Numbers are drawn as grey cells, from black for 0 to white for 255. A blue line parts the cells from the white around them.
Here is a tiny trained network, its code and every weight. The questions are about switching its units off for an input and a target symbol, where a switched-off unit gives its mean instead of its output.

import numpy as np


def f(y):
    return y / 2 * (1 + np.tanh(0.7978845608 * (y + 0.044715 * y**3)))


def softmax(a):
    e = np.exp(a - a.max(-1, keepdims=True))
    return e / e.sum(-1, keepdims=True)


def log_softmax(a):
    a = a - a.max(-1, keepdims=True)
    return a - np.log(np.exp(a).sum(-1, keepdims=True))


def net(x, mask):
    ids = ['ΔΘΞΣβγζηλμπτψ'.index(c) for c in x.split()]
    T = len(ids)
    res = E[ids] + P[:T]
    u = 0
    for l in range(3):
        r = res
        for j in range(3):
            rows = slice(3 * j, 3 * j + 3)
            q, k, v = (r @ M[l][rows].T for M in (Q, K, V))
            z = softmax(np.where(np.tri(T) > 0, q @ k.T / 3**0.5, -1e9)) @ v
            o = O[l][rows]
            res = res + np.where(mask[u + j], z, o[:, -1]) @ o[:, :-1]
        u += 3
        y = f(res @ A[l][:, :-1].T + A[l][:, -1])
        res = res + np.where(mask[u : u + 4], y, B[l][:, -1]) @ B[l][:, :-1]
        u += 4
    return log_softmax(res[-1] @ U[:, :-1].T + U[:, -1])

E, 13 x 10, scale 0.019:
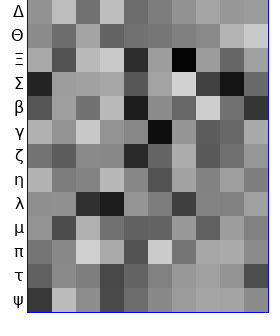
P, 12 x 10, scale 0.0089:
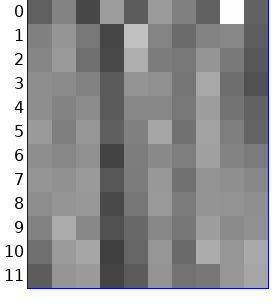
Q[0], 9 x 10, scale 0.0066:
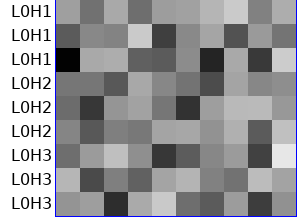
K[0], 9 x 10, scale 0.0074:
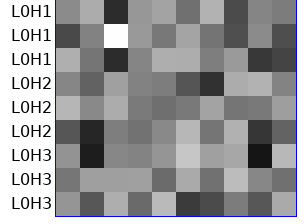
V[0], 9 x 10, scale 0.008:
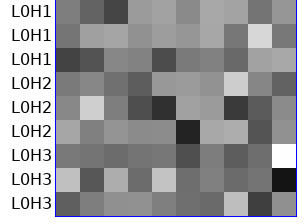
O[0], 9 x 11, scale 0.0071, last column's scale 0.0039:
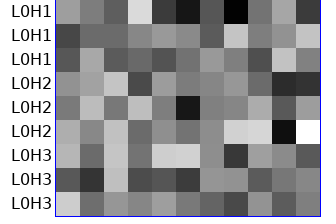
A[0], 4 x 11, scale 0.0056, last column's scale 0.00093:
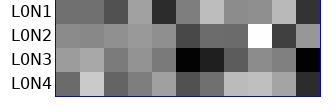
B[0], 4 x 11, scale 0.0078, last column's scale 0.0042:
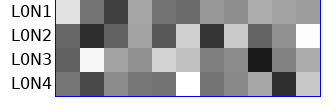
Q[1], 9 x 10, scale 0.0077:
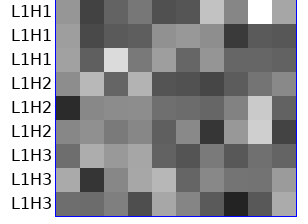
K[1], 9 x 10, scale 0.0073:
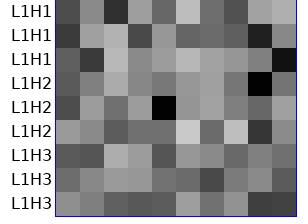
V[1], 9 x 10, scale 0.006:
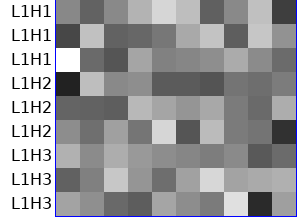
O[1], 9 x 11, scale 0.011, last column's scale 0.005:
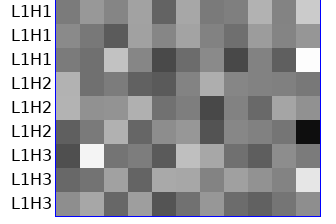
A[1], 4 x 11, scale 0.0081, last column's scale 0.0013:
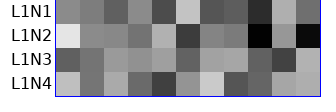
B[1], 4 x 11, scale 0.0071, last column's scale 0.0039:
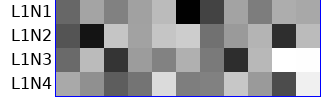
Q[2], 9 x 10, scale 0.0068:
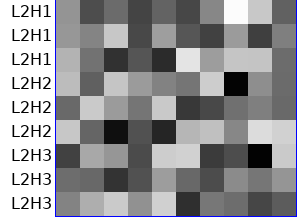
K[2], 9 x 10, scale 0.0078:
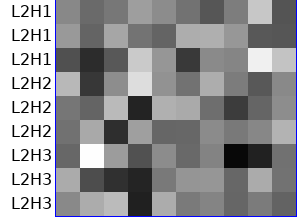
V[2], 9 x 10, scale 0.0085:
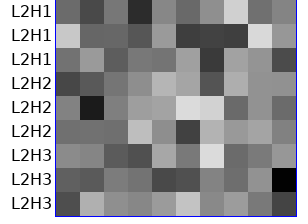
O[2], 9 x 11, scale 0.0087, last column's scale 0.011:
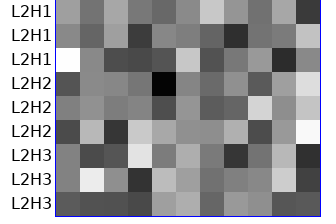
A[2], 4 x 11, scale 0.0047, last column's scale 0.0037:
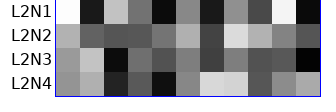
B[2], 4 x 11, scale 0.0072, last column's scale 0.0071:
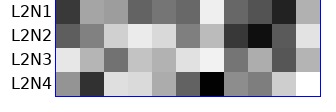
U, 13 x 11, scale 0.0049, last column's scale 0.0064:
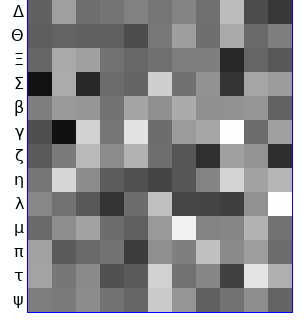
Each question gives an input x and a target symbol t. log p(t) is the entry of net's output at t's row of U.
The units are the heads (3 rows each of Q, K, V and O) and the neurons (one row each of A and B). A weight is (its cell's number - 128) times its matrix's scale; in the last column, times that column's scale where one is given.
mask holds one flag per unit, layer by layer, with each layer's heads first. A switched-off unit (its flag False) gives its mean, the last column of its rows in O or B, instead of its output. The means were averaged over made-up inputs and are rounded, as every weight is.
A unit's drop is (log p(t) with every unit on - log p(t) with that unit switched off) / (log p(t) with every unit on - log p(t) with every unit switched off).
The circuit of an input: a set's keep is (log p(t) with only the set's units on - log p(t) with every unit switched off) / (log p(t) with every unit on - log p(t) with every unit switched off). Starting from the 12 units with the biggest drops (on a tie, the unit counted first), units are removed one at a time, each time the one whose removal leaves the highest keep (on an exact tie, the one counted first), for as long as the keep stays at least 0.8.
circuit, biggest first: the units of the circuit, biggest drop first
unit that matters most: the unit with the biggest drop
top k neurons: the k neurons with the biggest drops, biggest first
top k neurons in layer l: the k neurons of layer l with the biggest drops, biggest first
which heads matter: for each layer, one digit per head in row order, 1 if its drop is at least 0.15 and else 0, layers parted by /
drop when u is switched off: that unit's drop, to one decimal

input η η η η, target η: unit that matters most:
L2H3
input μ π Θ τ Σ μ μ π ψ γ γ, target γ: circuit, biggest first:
[L1N2 L0N3 L2H3]
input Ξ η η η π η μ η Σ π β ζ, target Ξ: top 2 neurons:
[L1N1 L0N1]
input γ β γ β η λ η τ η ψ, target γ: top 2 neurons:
[L2N4 L2N2]
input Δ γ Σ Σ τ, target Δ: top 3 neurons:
[L2N3 L0N1 L0N4]
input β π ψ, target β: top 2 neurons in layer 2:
[L2N3 L2N4]
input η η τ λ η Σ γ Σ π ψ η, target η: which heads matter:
110 / 101 / 001
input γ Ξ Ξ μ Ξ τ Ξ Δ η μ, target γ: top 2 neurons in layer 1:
[L1N3 L1N4]
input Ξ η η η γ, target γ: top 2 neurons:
[L1N2 L0N3]
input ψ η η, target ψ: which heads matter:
001 / 100 / 110
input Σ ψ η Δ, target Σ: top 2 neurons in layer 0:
[L0N1 L0N2]
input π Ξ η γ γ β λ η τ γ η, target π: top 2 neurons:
[L1N1 L2N4]
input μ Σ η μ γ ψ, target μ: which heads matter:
111 / 101 / 101
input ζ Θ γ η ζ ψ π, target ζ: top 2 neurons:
[L0N1 L0N2]
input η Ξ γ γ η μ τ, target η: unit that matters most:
L2H3
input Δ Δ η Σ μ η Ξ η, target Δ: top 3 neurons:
[L0N4 L0N1 L2N3]
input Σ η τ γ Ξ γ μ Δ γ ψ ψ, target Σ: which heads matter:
011 / 100 / 110
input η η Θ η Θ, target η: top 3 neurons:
[L0N1 L0N3 L2N2]
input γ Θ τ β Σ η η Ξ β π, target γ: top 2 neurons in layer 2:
[L2N4 L2N2]
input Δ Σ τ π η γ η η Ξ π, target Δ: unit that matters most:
L2H1
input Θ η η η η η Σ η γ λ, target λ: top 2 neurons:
[L0N2 L0N4]
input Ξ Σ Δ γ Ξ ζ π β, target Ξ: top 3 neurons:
[L1N1 L0N1 L0N3]
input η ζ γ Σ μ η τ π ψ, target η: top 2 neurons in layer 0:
[L0N1 L0N3]
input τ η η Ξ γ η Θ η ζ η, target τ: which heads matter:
001 / 101 / 101
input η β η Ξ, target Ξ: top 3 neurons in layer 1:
[L1N3 L1N1 L1N2]
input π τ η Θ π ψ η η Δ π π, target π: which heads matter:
111 / 010 / 011
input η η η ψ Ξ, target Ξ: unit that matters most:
L2N1
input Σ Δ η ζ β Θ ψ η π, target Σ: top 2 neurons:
[L0N1 L1N1]
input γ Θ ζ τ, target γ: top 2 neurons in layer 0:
[L0N2 L0N3]
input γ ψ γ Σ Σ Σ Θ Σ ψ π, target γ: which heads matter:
000 / 000 / 011
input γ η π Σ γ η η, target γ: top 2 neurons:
[L2N2 L2N4]
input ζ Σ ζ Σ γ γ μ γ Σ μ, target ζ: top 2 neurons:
[L0N1 L0N2]
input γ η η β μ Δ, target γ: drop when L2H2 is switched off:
0.1
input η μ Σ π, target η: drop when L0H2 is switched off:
0.2
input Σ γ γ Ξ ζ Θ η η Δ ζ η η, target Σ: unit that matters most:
L2H2
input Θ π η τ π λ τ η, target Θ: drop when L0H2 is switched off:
0.4
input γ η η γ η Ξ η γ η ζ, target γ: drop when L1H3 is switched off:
0.1
